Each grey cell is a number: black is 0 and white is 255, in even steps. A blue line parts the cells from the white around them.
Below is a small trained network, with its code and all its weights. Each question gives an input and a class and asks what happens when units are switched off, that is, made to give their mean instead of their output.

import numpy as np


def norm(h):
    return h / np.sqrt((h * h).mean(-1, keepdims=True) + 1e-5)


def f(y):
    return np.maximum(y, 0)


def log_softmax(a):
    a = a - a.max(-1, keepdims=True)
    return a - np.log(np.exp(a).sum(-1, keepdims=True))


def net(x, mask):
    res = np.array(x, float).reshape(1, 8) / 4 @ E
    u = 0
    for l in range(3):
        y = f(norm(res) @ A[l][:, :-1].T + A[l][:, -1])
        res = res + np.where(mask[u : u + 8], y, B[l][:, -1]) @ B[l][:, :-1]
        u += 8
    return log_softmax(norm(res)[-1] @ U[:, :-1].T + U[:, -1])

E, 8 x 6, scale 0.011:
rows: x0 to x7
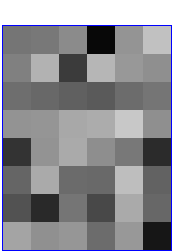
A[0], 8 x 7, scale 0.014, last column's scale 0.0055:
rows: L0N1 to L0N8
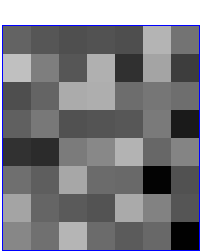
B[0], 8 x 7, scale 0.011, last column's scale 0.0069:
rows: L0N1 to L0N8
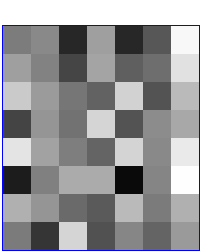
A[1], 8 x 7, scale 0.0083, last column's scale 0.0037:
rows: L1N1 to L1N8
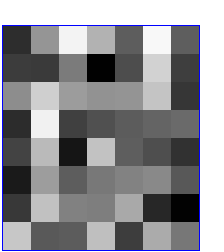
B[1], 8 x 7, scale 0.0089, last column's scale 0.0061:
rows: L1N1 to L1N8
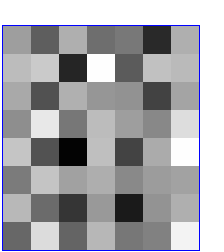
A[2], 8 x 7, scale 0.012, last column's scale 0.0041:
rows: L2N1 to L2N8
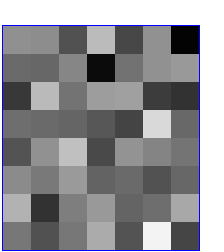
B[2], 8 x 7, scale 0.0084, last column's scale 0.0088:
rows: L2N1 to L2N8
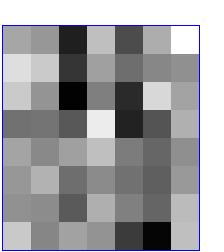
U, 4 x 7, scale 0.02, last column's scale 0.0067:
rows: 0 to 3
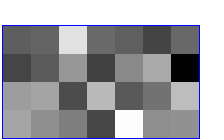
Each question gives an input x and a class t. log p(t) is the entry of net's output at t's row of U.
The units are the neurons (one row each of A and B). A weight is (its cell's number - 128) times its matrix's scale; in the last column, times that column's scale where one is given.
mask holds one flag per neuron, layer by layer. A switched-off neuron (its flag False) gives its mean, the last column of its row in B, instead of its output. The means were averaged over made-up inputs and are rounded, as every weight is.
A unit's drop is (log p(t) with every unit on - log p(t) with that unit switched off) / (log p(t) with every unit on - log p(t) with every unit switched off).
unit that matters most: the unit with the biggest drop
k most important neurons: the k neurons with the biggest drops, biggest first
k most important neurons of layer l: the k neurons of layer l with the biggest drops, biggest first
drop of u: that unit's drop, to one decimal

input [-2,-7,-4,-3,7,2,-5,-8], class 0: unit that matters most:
L0N1
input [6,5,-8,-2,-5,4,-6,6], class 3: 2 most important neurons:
L0N1, L0N6
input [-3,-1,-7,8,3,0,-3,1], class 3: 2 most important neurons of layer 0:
L0N1, L0N6
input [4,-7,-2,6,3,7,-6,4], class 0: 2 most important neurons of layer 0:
L0N1, L0N2
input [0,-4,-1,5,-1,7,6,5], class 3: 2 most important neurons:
L0N5, L0N1
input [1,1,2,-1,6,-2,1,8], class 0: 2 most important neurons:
L0N6, L0N1
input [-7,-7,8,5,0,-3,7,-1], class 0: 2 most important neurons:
L0N6, L2N1
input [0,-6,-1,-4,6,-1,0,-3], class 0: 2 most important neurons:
L0N8, L0N6
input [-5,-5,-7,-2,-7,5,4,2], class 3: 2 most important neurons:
L0N1, L0N7
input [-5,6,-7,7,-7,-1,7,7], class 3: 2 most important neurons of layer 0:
L0N1, L0N6
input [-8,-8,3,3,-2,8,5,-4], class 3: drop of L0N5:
1.1
